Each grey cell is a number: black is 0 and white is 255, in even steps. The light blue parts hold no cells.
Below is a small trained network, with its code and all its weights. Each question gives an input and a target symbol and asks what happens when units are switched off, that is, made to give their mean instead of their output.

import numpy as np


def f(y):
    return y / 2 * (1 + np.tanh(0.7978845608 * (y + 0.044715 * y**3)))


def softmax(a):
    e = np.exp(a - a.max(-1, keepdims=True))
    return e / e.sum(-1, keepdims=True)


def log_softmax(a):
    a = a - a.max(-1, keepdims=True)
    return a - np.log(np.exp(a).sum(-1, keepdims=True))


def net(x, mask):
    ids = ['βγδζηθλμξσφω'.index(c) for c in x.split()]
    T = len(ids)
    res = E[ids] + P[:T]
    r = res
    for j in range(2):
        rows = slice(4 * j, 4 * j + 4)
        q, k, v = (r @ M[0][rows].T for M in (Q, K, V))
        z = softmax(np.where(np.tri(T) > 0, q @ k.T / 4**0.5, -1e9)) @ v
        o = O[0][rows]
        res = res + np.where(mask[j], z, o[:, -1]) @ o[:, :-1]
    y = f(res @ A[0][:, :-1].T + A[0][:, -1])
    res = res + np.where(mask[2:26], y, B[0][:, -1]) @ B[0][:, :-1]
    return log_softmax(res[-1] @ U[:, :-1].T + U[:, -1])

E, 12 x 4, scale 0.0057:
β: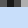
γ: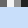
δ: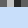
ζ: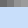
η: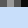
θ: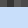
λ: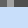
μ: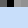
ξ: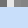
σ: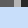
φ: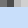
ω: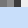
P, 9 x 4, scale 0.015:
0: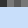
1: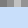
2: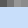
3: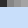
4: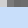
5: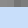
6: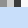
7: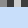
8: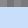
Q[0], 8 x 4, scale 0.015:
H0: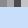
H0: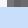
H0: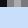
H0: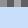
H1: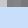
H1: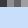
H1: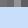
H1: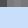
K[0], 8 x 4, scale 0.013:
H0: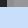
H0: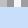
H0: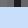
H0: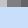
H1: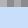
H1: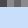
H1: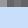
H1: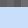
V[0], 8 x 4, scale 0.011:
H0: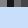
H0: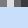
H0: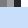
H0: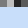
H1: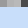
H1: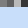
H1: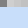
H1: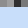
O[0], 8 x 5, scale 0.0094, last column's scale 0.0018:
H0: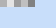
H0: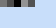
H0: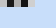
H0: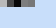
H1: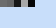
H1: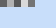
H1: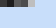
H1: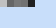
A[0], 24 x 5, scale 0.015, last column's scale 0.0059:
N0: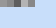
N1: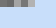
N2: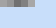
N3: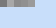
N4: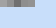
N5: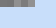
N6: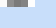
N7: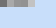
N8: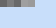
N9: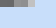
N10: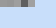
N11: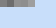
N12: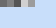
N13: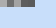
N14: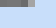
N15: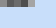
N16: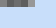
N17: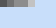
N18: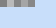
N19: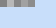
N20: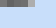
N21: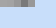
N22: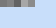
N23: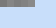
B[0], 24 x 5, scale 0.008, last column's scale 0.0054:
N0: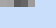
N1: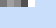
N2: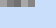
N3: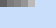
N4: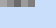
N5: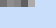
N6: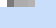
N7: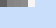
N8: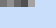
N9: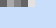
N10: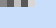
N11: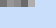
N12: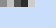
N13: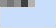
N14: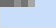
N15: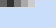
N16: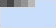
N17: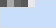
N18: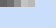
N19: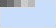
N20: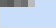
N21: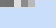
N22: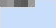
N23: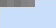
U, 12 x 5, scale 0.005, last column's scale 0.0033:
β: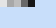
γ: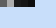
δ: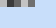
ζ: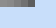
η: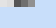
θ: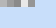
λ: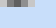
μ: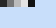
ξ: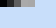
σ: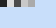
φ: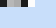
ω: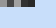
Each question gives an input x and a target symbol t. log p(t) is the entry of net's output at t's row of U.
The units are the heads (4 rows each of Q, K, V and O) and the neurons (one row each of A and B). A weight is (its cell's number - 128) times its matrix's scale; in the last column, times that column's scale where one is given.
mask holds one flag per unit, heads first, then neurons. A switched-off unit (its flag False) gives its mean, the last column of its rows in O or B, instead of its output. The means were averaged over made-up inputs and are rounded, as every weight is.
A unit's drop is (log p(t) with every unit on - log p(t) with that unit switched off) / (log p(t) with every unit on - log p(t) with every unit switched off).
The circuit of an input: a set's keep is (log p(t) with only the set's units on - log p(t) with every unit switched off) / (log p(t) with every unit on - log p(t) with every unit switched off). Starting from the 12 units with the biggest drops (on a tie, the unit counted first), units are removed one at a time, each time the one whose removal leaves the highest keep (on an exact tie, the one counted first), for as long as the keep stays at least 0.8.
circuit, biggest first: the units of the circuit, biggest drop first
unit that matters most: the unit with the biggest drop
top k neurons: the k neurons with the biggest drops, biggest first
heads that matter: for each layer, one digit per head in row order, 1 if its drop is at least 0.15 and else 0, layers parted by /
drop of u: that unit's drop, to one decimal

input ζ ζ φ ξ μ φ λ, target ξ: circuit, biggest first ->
H0, H1, N15, N16
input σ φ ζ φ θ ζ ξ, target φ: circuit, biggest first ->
H1, H0
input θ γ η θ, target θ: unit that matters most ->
H1
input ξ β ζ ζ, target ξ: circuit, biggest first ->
H0, N15, N16
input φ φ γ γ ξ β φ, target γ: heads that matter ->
10
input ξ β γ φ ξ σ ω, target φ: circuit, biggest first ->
H0, H1
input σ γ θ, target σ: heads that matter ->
11
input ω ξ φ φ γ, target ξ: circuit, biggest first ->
H0, H1, N15, N16
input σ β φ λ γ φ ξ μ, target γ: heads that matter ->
11
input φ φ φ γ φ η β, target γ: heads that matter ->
10
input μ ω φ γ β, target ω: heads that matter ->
10
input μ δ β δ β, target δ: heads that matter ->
11
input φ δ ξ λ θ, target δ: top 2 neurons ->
N6, N15
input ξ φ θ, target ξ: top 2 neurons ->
N15, N16
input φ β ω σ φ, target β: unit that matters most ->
N6
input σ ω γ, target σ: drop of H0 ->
0.6
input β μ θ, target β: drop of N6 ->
0.2
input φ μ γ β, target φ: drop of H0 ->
0.3
